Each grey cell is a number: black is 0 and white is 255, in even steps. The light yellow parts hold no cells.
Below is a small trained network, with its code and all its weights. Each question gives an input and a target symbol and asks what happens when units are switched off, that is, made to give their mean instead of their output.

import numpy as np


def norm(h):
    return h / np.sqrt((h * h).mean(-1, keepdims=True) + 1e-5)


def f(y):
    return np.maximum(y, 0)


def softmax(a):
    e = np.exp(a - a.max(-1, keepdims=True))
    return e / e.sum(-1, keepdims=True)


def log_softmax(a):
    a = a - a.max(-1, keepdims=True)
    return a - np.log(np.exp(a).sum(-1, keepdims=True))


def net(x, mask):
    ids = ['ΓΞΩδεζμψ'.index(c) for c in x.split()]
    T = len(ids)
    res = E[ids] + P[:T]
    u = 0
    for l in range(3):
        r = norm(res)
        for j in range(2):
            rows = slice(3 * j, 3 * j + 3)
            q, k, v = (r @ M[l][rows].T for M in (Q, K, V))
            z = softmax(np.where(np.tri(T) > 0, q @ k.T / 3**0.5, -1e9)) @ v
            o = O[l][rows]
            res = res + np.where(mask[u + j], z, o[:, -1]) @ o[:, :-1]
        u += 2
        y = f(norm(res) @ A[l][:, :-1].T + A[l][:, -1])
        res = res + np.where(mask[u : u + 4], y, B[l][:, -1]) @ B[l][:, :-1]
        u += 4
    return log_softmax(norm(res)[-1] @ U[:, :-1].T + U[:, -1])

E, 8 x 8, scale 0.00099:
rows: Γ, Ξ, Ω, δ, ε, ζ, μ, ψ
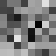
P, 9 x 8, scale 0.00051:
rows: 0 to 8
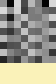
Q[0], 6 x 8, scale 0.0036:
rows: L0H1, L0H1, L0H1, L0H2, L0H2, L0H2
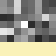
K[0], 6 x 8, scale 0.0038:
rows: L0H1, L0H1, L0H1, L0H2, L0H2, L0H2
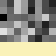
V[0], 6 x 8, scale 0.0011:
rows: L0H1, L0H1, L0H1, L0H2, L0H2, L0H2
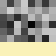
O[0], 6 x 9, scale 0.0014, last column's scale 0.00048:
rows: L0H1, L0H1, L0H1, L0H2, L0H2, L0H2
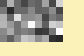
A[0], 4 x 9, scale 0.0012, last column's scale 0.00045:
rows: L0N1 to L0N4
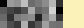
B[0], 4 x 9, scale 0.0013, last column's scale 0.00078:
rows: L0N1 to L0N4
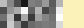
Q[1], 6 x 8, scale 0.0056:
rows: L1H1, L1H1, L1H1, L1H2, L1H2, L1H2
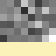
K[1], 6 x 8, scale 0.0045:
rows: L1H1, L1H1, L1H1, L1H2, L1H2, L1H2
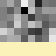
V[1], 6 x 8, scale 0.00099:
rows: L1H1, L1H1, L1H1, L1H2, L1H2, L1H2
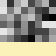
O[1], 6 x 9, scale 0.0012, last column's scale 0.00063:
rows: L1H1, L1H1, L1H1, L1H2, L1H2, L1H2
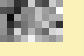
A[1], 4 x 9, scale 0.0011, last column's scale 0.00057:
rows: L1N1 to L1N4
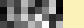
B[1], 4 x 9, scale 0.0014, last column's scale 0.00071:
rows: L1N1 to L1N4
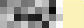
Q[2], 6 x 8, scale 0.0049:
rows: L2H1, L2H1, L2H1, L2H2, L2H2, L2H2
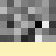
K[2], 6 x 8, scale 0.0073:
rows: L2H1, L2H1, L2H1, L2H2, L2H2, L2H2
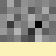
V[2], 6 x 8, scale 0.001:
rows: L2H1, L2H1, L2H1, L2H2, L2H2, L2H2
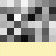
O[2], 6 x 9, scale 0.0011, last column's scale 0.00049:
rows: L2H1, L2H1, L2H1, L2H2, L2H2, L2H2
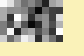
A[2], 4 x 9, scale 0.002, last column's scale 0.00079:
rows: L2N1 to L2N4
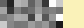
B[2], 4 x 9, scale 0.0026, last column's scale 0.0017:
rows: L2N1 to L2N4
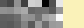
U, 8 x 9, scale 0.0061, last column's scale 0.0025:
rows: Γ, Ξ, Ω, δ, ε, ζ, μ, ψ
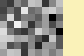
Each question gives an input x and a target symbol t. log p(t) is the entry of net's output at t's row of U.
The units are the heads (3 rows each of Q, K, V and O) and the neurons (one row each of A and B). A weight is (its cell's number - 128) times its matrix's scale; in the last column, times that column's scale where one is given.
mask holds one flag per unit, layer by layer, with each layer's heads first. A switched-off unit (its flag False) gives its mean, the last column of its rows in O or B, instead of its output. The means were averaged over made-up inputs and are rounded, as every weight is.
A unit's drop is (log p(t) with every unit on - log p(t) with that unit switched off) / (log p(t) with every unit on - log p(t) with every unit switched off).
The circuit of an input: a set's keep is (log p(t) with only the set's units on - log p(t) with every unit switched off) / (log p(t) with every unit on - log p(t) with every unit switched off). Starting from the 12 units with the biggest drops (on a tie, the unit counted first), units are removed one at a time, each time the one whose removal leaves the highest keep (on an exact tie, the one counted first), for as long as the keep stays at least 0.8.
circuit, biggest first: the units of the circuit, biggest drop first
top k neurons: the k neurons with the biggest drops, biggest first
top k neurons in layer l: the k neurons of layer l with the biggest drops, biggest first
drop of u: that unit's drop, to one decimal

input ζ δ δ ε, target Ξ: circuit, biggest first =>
L2N1, L2H2, L2N3
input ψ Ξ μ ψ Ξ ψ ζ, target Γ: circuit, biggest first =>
L2N1, L0H2
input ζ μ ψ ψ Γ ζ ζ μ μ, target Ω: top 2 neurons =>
L1N2, L0N4
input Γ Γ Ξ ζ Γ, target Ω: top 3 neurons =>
L1N2, L0N2, L1N3
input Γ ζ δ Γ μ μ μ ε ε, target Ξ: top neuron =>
L1N2
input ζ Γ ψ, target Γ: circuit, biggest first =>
L2N1, L1H1
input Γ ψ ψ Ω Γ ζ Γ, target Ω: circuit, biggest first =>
L1H1, L1N2, L2N3
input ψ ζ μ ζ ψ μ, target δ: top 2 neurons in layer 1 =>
L1N4, L1N2
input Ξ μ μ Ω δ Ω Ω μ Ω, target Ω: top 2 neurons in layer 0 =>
L0N4, L0N2
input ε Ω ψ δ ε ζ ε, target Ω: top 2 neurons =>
L1N2, L1N4
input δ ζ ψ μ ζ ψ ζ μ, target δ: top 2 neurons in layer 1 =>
L1N4, L1N3
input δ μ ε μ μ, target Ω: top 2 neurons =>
L0N4, L1N2
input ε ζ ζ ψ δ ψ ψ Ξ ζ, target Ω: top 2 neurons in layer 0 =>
L0N4, L0N3
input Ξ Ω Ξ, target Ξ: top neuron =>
L1N3
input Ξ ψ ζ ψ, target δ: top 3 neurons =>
L2N1, L1N4, L0N2
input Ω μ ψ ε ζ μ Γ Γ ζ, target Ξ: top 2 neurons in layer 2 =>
L2N1, L2N3
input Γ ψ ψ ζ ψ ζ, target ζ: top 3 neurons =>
L2N1, L1N4, L1N2
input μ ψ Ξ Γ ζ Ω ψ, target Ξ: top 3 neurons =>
L1N1, L2N1, L2N3
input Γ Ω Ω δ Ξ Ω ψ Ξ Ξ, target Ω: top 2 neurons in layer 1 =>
L1N3, L1N2
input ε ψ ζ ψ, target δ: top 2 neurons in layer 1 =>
L1N4, L1N3
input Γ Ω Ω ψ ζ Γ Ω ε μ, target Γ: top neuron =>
L0N3
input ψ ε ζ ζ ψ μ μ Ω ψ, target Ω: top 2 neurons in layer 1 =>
L1N1, L1N4
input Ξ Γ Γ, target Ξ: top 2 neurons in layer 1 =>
L1N2, L1N3
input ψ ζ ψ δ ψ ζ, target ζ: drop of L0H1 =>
0.4
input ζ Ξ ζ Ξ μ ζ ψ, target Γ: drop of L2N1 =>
0.4
